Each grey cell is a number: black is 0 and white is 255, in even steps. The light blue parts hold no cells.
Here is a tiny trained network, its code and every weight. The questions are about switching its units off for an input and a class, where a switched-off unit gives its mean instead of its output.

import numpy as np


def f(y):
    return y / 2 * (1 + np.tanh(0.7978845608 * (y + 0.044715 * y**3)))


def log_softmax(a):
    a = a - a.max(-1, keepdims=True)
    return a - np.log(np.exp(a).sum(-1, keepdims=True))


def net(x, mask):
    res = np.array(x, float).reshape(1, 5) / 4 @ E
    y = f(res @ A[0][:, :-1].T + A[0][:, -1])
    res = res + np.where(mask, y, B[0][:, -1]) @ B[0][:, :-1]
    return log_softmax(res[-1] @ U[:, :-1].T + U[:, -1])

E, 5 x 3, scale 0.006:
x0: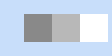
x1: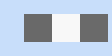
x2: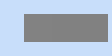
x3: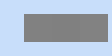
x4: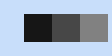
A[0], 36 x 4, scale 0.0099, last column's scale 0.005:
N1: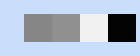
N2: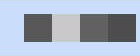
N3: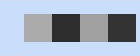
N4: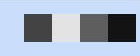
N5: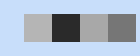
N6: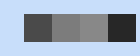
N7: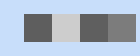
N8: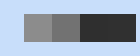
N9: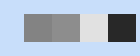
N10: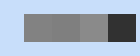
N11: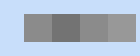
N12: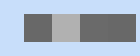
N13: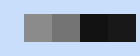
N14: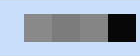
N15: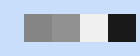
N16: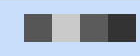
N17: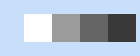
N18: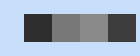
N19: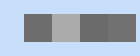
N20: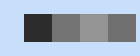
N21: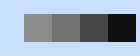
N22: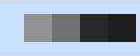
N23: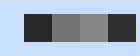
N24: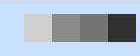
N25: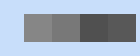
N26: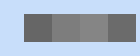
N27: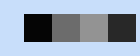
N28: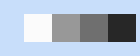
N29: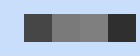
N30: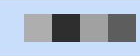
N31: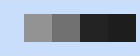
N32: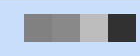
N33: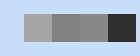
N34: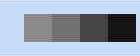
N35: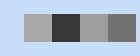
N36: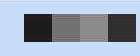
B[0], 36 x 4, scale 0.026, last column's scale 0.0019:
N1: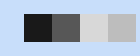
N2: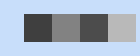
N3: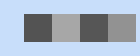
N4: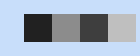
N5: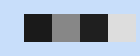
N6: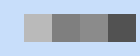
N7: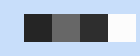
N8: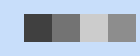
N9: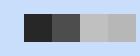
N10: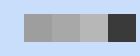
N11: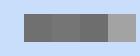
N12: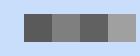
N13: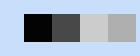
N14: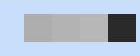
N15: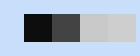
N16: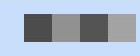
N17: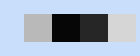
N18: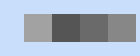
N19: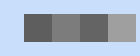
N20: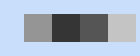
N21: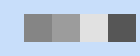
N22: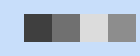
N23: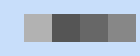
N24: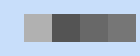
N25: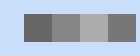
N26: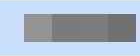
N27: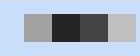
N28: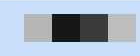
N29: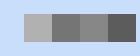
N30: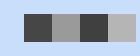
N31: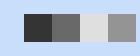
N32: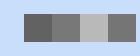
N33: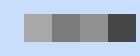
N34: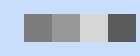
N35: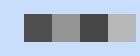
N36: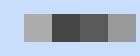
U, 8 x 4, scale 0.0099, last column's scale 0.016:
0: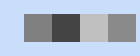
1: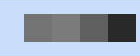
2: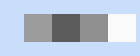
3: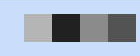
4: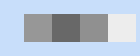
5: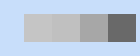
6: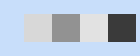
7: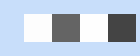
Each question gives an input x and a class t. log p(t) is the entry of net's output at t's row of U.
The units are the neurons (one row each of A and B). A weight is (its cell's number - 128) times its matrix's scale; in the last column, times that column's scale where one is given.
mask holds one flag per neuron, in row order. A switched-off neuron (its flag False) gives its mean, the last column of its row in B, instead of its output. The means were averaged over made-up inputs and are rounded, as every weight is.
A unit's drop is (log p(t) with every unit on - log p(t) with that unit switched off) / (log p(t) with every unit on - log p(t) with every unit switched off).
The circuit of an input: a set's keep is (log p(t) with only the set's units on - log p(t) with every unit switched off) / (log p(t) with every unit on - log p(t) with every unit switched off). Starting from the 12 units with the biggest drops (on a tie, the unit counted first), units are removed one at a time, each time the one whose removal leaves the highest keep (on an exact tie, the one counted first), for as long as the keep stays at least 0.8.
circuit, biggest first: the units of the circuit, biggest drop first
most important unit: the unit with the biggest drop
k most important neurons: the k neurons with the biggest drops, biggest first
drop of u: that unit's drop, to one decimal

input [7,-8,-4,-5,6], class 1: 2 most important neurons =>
N5, N30
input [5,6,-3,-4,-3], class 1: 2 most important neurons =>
N7, N4
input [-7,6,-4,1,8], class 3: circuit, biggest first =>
N27, N36
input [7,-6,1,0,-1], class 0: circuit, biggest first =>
N15, N1
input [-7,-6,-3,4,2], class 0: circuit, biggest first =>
N13, N31
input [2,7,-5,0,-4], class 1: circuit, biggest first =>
N7, N4
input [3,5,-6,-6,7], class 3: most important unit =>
N27
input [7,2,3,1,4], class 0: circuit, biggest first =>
N15, N1
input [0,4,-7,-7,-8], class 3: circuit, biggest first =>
N17, N28
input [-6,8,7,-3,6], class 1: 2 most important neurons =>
N4, N7
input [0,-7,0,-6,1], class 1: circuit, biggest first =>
N5, N30
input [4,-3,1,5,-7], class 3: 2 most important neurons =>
N17, N28
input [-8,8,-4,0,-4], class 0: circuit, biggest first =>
N13, N31
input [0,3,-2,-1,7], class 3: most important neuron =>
N27
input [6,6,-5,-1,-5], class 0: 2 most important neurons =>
N15, N1
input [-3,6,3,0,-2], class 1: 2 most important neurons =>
N7, N4
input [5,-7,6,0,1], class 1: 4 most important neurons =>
N5, N30, N35, N3
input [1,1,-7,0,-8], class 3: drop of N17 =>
0.2
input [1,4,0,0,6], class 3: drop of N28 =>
-0.1
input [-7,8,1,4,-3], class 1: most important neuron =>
N7
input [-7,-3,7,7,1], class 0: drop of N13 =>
0.1
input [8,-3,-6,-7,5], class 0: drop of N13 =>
0.0
